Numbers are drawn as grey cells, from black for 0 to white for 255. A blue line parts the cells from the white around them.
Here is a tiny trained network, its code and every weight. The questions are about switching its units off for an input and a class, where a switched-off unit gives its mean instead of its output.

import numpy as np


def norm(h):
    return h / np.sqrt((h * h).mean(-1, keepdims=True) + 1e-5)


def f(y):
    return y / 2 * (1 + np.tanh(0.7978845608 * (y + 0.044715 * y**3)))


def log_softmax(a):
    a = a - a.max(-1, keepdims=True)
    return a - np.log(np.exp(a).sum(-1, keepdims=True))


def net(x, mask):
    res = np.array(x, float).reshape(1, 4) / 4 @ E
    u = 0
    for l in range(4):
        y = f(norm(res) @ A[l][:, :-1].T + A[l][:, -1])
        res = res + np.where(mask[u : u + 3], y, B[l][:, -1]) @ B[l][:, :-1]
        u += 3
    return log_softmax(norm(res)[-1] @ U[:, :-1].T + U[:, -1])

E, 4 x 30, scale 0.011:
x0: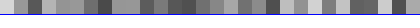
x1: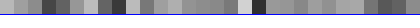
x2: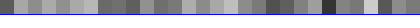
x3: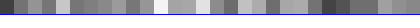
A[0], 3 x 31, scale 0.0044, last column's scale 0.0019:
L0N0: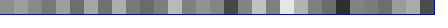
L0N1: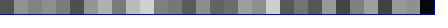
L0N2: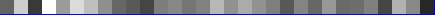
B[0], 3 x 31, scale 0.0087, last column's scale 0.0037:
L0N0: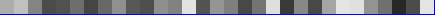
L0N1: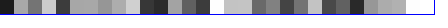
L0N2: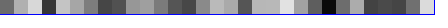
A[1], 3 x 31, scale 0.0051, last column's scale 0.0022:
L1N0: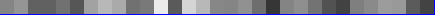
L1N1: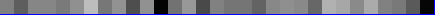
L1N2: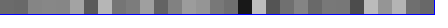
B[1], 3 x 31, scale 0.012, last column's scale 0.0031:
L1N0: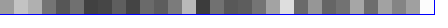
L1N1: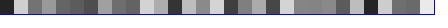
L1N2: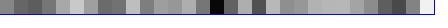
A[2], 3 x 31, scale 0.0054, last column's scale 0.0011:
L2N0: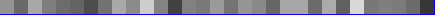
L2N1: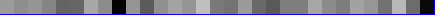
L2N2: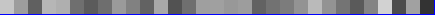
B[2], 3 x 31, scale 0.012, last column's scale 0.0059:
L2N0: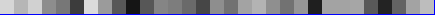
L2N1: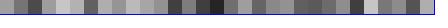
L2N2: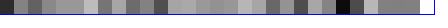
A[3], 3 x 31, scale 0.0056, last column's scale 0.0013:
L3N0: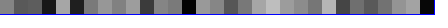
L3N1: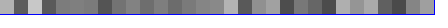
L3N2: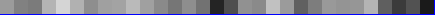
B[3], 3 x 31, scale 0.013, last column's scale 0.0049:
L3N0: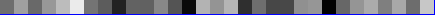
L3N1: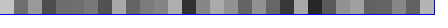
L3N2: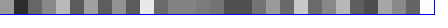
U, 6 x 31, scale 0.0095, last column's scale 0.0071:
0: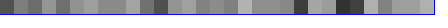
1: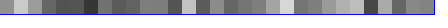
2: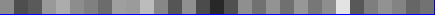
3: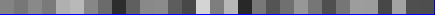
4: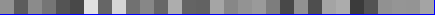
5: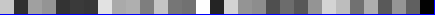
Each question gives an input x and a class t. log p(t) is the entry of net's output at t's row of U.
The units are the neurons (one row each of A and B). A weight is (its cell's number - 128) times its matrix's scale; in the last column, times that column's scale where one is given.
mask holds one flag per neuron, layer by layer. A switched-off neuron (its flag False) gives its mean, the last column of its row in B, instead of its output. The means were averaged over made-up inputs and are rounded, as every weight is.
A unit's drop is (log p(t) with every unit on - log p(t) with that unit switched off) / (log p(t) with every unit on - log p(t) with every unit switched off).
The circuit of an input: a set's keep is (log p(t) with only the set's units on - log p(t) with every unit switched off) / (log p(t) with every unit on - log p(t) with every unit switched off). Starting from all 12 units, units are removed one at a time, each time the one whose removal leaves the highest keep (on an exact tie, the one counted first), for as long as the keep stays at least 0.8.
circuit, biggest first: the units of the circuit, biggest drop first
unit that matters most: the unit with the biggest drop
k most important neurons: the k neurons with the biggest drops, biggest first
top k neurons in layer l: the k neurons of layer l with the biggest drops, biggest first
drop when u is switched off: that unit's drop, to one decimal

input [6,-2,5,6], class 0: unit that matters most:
L2N2
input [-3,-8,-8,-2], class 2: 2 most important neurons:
(L1N2, L3N2)
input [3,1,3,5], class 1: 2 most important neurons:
(L1N0, L3N0)
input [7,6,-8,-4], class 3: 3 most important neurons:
(L3N0, L0N1, L1N2)
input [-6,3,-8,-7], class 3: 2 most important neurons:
(L3N0, L0N0)
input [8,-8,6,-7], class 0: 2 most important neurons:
(L2N2, L0N0)
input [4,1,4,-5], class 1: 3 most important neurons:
(L1N1, L0N1, L3N0)
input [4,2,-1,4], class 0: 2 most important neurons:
(L2N2, L1N1)
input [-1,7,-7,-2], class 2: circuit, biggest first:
(L2N1, L3N2)
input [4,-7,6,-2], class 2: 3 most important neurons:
(L1N2, L3N2, L0N1)
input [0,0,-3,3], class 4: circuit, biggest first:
(L0N0, L3N1, L1N1)
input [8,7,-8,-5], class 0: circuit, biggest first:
(L2N2, L0N0)
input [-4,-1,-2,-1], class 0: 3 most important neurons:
(L0N1, L3N2, L3N1)
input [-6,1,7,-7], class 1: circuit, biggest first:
(L1N1)
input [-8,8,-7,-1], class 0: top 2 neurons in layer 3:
(L3N1, L3N0)
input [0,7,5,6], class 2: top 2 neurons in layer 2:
(L2N1, L2N0)
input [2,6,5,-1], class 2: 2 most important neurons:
(L2N1, L3N2)
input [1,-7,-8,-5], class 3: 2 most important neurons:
(L3N0, L2N1)
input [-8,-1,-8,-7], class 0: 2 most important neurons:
(L0N1, L0N2)
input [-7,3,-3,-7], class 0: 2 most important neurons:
(L0N1, L0N0)
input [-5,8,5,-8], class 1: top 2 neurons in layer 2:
(L2N2, L2N0)
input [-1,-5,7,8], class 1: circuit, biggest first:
(L1N0)
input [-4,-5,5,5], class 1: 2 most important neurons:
(L1N0, L2N1)
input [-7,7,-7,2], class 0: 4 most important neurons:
(L0N1, L1N2, L0N2, L2N0)
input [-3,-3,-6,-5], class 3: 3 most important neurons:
(L3N0, L0N0, L1N0)
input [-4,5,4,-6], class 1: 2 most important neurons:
(L1N1, L2N2)
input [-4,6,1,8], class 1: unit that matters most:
L1N0
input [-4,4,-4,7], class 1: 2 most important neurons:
(L1N0, L2N2)
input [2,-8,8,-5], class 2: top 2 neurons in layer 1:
(L1N2, L1N0)
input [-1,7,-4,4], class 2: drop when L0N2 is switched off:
0.0
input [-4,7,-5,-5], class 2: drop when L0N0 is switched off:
0.1
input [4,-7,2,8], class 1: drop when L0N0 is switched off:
0.1
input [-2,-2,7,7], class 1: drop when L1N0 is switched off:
0.8
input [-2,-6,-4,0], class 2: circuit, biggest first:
(L1N2)
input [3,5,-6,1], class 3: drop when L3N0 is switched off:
0.9
